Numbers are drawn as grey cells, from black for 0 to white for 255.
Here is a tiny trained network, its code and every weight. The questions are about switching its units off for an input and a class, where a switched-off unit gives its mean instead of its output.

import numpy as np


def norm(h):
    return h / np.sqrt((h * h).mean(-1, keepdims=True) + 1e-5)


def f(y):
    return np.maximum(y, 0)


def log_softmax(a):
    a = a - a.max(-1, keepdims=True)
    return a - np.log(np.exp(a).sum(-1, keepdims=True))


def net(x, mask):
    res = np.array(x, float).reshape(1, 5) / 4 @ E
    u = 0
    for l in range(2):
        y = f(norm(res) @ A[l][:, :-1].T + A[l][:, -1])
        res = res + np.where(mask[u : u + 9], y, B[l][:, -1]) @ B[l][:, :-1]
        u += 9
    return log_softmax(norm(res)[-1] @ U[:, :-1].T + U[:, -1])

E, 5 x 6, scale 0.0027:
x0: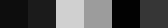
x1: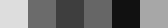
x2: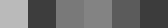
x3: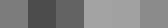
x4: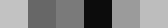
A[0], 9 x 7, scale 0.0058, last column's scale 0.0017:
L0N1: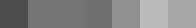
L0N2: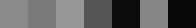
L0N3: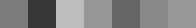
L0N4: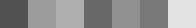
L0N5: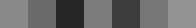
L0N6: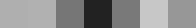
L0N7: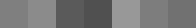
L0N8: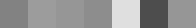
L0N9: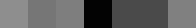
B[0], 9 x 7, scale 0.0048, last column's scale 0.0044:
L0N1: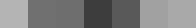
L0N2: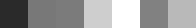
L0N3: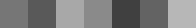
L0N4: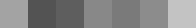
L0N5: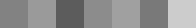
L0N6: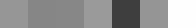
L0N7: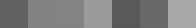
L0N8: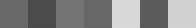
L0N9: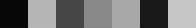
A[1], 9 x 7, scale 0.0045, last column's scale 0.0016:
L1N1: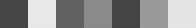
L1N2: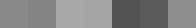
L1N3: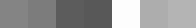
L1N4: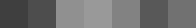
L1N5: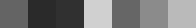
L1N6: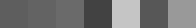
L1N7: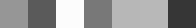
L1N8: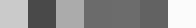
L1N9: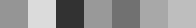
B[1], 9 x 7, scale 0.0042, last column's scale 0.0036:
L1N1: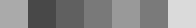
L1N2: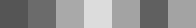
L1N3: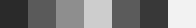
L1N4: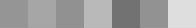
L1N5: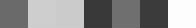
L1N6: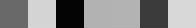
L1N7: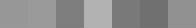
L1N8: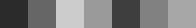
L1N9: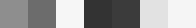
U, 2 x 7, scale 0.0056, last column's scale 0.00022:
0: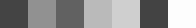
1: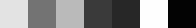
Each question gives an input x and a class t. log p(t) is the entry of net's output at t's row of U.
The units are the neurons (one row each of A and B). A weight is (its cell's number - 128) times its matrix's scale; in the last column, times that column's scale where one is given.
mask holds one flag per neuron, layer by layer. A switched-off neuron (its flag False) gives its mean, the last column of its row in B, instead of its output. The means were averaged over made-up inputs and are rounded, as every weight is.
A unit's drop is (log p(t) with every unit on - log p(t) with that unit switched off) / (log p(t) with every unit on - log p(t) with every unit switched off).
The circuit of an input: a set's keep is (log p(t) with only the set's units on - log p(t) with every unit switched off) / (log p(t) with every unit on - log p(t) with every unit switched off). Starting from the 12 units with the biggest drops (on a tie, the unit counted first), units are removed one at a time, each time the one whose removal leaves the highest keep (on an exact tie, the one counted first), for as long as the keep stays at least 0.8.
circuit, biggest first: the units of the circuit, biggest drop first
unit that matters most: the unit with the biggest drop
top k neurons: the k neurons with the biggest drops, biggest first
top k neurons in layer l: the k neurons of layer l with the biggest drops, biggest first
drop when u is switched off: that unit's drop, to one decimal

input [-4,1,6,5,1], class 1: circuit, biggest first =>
[L0N2; L0N9]
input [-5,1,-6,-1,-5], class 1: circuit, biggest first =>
[L1N9; L0N9]
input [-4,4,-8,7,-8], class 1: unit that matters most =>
L1N9
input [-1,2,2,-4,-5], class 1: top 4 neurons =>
[L0N8; L0N9; L1N9; L1N6]
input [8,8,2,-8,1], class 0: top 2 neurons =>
[L0N2; L0N9]
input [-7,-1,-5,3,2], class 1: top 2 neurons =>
[L0N6; L1N9]
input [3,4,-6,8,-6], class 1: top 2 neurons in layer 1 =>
[L1N6; L1N3]
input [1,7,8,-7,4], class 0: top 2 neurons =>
[L0N9; L0N2]
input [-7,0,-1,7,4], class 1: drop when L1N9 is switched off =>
0.1
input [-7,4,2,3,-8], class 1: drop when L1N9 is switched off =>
0.7
